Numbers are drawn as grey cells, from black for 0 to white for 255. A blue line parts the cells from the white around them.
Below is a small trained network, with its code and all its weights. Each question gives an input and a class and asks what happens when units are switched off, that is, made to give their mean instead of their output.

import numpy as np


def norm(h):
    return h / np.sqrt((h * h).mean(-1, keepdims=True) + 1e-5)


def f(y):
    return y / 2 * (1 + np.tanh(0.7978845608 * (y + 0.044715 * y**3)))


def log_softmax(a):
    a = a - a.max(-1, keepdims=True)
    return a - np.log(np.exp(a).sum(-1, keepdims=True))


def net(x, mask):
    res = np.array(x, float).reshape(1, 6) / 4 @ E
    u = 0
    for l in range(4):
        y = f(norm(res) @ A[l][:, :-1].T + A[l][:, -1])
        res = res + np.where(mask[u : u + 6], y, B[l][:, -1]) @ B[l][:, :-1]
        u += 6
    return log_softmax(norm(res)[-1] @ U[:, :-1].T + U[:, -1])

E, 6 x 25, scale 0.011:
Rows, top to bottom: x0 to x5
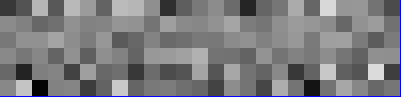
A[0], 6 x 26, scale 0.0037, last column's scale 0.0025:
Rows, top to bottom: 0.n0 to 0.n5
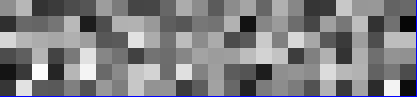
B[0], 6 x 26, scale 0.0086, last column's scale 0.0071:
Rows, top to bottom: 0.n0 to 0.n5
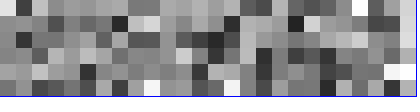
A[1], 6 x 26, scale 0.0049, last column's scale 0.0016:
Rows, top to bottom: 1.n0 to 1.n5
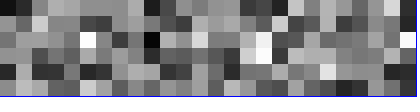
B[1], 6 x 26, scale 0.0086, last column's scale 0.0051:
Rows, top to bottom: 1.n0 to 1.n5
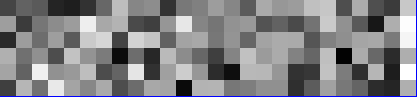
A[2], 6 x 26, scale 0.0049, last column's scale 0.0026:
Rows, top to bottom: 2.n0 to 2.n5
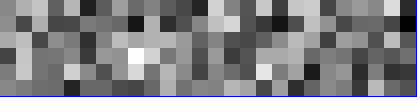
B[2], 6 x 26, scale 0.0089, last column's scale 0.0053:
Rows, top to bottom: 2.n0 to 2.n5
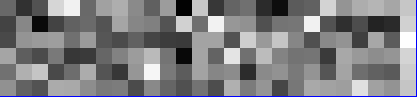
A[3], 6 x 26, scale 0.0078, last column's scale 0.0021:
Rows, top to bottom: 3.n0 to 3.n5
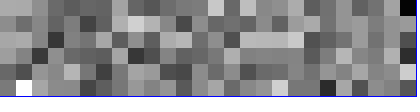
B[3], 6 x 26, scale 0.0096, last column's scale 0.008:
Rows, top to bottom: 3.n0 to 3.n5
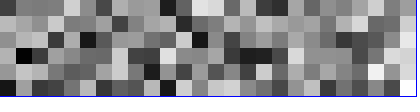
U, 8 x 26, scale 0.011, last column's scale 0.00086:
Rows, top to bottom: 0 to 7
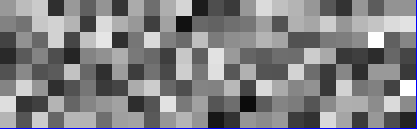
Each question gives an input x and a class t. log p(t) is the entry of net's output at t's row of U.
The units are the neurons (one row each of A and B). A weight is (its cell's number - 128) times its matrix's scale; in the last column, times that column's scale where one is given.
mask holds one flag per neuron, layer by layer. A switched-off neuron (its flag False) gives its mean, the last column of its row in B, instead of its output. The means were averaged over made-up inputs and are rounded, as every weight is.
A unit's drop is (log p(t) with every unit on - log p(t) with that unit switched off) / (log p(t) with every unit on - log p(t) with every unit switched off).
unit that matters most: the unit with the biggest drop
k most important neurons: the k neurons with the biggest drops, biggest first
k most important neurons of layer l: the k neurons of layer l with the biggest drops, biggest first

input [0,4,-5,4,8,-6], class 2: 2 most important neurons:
(0.n3; 1.n2)
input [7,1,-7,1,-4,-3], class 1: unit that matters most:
0.n4
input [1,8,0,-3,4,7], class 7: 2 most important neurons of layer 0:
(0.n4; 0.n1)
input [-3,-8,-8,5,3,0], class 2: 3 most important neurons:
(0.n4; 1.n2; 3.n3)
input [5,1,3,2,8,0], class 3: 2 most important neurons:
(0.n4; 1.n0)
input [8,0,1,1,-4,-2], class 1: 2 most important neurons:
(0.n4; 2.n0)
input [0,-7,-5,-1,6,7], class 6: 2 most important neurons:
(0.n0; 3.n3)
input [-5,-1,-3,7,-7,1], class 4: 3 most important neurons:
(2.n2; 1.n4; 3.n0)
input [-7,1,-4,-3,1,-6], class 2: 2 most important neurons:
(1.n5; 0.n3)
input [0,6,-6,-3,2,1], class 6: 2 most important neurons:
(0.n1; 1.n4)
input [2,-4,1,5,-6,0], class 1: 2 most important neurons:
(2.n0; 1.n4)
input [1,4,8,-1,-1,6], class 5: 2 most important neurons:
(0.n1; 0.n4)
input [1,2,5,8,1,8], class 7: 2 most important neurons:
(0.n1; 0.n4)
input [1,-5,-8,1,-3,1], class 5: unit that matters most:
0.n5
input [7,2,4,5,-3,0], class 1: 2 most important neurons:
(0.n4; 2.n0)
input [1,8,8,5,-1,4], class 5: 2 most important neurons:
(0.n4; 0.n1)
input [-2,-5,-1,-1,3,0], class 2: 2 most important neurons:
(0.n4; 1.n2)
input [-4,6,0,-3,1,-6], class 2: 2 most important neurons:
(0.n3; 1.n5)
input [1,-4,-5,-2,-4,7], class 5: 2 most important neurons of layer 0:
(0.n1; 0.n4)
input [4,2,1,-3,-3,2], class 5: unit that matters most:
0.n1
